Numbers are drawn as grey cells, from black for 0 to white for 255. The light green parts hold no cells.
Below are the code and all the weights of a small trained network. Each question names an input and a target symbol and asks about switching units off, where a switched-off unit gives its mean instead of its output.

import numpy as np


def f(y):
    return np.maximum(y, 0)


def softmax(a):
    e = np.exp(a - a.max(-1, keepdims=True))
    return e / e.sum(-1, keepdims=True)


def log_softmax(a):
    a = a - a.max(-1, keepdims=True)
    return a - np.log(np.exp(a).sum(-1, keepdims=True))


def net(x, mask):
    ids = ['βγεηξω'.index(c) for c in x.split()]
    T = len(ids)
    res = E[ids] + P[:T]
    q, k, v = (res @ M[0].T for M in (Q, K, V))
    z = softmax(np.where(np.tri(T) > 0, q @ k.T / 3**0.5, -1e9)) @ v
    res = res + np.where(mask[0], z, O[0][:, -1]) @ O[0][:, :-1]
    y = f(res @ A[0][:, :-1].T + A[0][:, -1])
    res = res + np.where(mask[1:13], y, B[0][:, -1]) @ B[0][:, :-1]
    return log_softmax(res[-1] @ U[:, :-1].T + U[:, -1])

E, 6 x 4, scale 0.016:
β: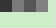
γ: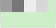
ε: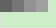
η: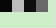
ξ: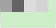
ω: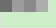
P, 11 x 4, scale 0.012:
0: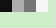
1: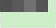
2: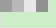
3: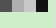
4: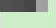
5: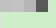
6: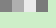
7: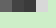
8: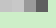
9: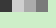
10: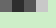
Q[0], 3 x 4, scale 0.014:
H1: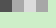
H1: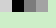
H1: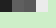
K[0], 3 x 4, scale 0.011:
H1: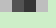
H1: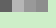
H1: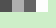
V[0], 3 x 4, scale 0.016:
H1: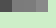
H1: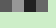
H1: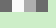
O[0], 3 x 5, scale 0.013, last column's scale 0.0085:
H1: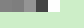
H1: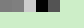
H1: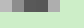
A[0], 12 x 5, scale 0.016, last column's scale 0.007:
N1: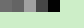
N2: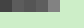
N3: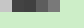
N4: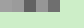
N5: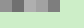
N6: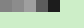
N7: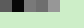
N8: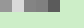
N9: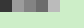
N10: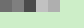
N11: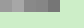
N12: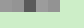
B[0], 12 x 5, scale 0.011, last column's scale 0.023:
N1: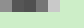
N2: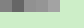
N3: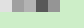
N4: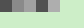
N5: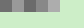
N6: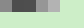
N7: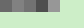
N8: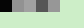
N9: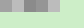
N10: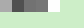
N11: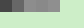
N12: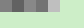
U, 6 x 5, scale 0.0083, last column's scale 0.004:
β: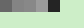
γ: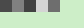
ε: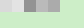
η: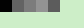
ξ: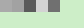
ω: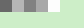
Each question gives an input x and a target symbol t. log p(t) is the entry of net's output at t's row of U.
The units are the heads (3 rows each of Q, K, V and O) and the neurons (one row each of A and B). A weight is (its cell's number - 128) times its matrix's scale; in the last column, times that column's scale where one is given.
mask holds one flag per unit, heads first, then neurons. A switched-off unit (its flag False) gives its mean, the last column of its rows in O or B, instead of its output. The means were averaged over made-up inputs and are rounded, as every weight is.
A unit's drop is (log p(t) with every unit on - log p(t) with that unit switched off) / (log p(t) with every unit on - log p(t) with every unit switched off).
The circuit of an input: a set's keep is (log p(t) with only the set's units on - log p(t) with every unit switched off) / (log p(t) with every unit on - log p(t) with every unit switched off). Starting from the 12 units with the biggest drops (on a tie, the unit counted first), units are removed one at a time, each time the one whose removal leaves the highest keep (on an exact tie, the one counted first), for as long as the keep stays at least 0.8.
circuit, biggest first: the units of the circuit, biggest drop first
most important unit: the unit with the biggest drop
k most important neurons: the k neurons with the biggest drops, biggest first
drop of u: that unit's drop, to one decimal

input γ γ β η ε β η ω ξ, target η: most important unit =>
N9
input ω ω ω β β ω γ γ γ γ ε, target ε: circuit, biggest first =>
H1, N3
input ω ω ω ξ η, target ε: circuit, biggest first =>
H1, N3, N9
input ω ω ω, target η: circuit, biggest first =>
N8, N9
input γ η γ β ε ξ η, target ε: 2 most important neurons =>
N9, N4
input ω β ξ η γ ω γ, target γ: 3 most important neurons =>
N9, N3, N5
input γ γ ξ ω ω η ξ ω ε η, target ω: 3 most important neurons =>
N9, N10, N3
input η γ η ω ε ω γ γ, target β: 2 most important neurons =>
N3, N1
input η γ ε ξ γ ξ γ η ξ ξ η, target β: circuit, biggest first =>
H1, N3
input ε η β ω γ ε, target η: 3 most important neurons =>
N9, N8, N3
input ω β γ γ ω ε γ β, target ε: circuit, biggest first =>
H1, N3
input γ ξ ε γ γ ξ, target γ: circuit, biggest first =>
H1, N9
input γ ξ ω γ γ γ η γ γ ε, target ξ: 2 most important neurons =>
N10, N8
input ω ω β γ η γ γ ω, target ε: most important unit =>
H1
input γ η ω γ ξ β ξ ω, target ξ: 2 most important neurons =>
N10, N3
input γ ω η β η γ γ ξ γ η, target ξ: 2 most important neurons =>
N9, N10
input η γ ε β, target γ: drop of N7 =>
0.0
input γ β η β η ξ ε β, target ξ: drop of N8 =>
0.1
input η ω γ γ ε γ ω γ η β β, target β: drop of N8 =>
0.0
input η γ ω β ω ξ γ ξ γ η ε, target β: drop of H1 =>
0.9
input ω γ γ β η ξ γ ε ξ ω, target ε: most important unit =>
N9
